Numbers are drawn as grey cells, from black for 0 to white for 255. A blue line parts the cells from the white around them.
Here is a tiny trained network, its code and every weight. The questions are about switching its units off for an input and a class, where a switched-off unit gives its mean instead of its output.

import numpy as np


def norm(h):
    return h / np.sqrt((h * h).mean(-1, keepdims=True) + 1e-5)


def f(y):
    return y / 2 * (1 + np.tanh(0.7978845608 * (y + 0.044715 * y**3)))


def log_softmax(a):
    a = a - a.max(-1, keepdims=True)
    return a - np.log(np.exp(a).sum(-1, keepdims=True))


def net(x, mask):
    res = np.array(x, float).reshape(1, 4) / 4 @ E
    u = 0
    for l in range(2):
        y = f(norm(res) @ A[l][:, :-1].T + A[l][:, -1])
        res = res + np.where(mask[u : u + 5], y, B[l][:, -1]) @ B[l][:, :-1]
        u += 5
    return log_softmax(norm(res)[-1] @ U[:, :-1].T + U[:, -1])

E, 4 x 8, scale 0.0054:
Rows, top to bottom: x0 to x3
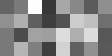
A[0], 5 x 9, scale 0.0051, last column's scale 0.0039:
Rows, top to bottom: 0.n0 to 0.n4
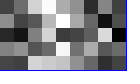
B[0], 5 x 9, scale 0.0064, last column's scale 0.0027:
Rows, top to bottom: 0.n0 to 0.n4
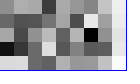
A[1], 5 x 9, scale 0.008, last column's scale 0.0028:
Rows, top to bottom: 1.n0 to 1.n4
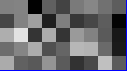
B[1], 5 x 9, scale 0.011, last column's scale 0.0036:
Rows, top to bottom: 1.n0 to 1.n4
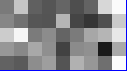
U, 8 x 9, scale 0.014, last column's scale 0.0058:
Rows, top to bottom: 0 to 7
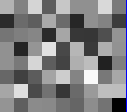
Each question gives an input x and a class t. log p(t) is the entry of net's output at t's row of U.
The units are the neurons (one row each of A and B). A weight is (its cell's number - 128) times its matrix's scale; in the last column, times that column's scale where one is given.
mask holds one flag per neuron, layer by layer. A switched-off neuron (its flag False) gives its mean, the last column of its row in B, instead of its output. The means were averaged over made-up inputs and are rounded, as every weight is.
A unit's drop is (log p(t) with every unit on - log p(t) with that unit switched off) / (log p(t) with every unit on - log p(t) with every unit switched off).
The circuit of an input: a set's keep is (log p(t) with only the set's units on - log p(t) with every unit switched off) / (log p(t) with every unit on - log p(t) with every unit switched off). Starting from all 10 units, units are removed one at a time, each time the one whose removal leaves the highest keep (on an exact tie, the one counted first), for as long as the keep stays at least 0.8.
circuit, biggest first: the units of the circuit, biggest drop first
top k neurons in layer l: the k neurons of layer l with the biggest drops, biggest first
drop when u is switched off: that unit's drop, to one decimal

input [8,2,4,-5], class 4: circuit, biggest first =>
1.n3
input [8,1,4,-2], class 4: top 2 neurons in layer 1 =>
1.n3, 1.n0
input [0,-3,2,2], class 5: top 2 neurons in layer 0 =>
0.n1, 0.n3
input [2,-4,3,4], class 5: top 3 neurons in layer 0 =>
0.n1, 0.n3, 0.n2
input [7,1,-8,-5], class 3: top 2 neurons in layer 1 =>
1.n4, 1.n0
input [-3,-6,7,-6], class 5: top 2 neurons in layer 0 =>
0.n1, 0.n4
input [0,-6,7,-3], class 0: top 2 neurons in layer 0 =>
0.n0, 0.n4
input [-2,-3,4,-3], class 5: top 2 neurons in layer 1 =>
1.n0, 1.n2
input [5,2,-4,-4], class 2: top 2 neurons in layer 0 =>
0.n4, 0.n2
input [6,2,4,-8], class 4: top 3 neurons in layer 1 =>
1.n3, 1.n0, 1.n2
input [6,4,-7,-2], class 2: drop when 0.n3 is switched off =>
0.0
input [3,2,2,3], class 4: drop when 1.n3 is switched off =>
0.5
